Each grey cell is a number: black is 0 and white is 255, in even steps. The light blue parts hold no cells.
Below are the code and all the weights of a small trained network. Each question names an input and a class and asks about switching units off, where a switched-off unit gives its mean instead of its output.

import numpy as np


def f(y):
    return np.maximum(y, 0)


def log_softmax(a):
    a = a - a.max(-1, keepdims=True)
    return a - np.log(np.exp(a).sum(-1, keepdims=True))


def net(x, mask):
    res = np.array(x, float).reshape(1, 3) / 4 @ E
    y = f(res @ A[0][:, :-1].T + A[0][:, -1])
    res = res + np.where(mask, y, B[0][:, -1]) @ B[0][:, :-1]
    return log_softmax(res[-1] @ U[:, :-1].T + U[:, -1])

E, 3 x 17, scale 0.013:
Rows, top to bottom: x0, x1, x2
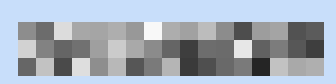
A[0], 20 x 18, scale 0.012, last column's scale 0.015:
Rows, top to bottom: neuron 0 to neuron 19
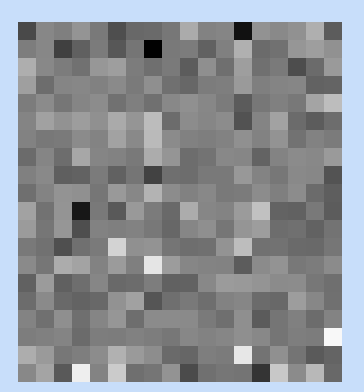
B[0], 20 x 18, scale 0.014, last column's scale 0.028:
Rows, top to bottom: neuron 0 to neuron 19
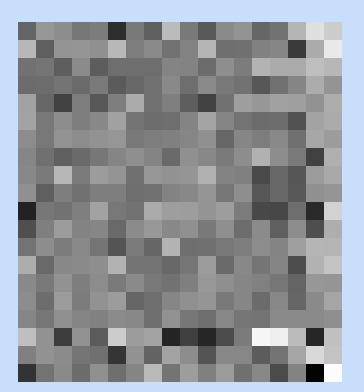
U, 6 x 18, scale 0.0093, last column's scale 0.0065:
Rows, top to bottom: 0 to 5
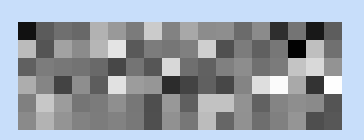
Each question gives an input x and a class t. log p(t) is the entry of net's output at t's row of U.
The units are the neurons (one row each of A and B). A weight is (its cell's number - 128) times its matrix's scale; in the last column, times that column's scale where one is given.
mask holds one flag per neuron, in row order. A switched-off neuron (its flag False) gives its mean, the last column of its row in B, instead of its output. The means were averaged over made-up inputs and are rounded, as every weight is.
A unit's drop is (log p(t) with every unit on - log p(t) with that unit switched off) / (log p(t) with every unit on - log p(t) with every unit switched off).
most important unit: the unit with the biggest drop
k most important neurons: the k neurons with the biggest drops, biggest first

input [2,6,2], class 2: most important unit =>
neuron 18
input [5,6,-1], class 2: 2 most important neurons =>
[neuron 1; neuron 18]
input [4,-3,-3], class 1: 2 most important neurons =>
[neuron 19; neuron 13]
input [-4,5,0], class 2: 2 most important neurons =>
[neuron 18; neuron 12]
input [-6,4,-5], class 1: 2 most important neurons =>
[neuron 19; neuron 1]
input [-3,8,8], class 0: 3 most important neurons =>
[neuron 19; neuron 0; neuron 7]
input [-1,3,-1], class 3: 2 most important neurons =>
[neuron 0; neuron 17]
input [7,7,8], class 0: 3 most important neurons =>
[neuron 19; neuron 1; neuron 0]
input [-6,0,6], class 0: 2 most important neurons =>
[neuron 19; neuron 13]
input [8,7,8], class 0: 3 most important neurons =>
[neuron 19; neuron 1; neuron 7]
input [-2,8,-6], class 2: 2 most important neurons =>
[neuron 18; neuron 19]
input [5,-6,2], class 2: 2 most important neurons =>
[neuron 0; neuron 1]
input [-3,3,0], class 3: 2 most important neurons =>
[neuron 0; neuron 13]
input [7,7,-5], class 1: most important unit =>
neuron 13
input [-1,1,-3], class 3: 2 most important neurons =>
[neuron 19; neuron 17]
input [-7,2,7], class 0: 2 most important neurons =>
[neuron 19; neuron 13]
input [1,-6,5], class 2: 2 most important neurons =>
[neuron 0; neuron 10]
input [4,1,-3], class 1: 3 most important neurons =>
[neuron 19; neuron 13; neuron 4]
